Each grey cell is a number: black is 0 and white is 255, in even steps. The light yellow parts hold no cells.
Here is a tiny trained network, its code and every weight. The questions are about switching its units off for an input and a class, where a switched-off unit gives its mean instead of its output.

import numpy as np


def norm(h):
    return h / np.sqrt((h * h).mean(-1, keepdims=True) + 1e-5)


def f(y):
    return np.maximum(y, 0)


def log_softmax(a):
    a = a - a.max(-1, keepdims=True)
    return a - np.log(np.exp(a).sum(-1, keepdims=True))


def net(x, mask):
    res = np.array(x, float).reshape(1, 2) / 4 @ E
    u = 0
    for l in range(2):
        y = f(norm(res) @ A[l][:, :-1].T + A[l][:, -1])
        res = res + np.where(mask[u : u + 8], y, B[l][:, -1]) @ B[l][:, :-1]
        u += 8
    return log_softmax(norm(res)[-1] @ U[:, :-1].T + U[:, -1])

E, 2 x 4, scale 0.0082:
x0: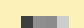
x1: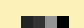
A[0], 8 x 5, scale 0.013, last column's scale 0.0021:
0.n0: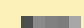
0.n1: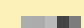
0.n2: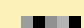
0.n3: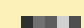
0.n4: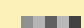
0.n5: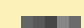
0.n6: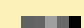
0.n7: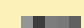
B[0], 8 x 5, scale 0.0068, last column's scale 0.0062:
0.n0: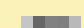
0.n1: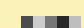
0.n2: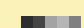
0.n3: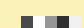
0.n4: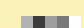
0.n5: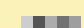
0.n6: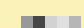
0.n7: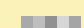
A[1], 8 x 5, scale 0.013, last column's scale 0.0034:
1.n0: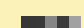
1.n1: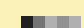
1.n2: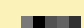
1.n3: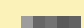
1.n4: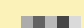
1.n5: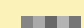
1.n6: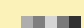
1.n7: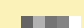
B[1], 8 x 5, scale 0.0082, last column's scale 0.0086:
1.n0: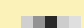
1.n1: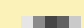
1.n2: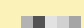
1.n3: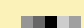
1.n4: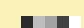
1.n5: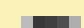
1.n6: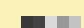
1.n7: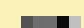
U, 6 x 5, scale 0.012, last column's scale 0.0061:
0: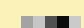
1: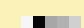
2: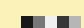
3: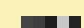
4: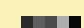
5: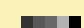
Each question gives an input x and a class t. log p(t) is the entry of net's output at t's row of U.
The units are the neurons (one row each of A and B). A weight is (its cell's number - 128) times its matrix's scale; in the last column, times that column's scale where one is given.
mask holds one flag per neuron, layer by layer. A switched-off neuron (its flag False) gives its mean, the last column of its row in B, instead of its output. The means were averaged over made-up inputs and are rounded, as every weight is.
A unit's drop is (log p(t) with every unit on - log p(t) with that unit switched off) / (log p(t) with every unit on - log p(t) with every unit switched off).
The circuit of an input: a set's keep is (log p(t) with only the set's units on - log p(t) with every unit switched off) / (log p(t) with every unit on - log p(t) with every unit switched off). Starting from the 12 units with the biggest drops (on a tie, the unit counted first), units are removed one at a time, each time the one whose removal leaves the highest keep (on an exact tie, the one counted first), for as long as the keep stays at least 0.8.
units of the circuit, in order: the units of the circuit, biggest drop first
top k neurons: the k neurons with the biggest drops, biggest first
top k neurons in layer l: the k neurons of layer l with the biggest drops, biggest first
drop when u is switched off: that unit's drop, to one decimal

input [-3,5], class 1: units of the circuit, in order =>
0.n3; 1.n2
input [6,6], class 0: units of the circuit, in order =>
1.n1
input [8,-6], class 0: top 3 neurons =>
0.n3; 1.n7; 0.n6
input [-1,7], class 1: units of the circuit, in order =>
1.n0; 1.n2
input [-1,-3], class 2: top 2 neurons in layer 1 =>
1.n0; 1.n1
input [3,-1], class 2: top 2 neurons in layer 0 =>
0.n4; 0.n1
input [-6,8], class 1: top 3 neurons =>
0.n3; 1.n2; 1.n0
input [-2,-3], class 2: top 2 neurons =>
1.n0; 0.n4
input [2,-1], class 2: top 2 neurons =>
0.n4; 1.n0
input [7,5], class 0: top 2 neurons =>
0.n3; 1.n1
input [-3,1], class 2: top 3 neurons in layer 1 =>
1.n1; 1.n0; 1.n5
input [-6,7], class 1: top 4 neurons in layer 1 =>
1.n2; 1.n0; 1.n7; 1.n3
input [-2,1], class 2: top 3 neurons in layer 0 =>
0.n7; 0.n3; 0.n6
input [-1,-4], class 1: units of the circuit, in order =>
0.n3
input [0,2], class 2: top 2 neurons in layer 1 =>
1.n4; 1.n0
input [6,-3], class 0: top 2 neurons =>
0.n3; 1.n4
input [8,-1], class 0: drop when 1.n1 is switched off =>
0.1
